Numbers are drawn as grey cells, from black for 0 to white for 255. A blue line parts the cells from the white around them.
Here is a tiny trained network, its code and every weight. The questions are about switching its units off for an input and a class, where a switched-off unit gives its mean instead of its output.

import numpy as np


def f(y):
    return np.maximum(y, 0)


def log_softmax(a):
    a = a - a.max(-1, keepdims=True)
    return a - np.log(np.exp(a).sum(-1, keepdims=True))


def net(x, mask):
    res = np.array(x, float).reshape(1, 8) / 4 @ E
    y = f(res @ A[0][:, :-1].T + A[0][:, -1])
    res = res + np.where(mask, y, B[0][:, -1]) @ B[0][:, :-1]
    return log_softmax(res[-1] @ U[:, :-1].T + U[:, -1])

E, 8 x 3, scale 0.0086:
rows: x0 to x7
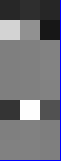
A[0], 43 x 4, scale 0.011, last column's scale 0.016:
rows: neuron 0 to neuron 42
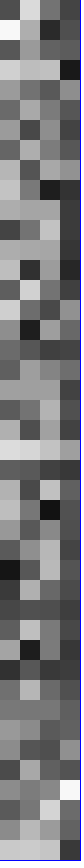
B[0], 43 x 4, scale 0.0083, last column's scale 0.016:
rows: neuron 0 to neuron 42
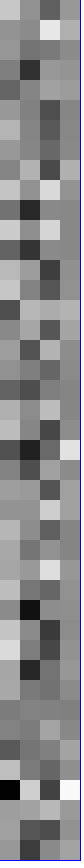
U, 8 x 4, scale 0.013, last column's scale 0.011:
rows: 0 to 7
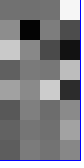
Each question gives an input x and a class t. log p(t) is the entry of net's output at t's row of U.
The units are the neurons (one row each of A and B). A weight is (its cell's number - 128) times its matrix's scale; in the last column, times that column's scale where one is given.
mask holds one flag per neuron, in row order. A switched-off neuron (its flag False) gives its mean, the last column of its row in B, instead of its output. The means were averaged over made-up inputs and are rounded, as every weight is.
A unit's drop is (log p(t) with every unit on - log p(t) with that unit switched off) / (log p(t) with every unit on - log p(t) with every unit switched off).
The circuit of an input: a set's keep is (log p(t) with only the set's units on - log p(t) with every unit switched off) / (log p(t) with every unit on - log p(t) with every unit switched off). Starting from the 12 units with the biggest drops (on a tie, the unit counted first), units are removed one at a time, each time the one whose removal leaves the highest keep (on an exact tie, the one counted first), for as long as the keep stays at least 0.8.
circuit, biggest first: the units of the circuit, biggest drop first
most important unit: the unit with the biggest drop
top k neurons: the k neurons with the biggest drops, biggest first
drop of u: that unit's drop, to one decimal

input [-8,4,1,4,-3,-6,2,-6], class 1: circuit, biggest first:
[neuron 22]
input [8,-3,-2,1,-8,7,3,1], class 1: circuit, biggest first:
[neuron 33; neuron 30]
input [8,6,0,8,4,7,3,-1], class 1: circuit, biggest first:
[neuron 33; neuron 30]
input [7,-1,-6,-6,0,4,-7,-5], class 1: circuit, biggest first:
[neuron 33; neuron 30]
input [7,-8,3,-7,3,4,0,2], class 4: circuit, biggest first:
[neuron 28; neuron 11]
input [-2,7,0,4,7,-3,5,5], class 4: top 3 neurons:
[neuron 1; neuron 9; neuron 25]
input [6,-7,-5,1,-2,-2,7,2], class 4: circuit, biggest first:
[neuron 28; neuron 22]
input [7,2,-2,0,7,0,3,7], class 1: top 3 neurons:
[neuron 33; neuron 30; neuron 17]
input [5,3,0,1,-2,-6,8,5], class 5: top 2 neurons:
[neuron 15; neuron 37]
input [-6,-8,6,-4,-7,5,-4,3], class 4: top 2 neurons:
[neuron 40; neuron 11]
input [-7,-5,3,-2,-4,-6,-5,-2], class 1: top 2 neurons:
[neuron 22; neuron 42]
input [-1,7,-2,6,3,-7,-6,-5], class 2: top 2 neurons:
[neuron 32; neuron 13]
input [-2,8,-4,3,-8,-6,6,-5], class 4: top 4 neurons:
[neuron 1; neuron 9; neuron 25; neuron 15]
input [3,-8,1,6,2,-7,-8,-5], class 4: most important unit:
neuron 28
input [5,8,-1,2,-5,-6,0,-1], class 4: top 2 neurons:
[neuron 9; neuron 25]
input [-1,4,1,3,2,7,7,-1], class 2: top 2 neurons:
[neuron 0; neuron 14]
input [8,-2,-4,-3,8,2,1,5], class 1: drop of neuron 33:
0.3
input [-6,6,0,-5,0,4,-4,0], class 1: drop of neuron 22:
0.6
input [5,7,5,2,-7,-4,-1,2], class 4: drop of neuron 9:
0.3
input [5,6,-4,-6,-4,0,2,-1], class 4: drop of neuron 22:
0.2
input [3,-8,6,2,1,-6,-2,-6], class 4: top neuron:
[neuron 28]
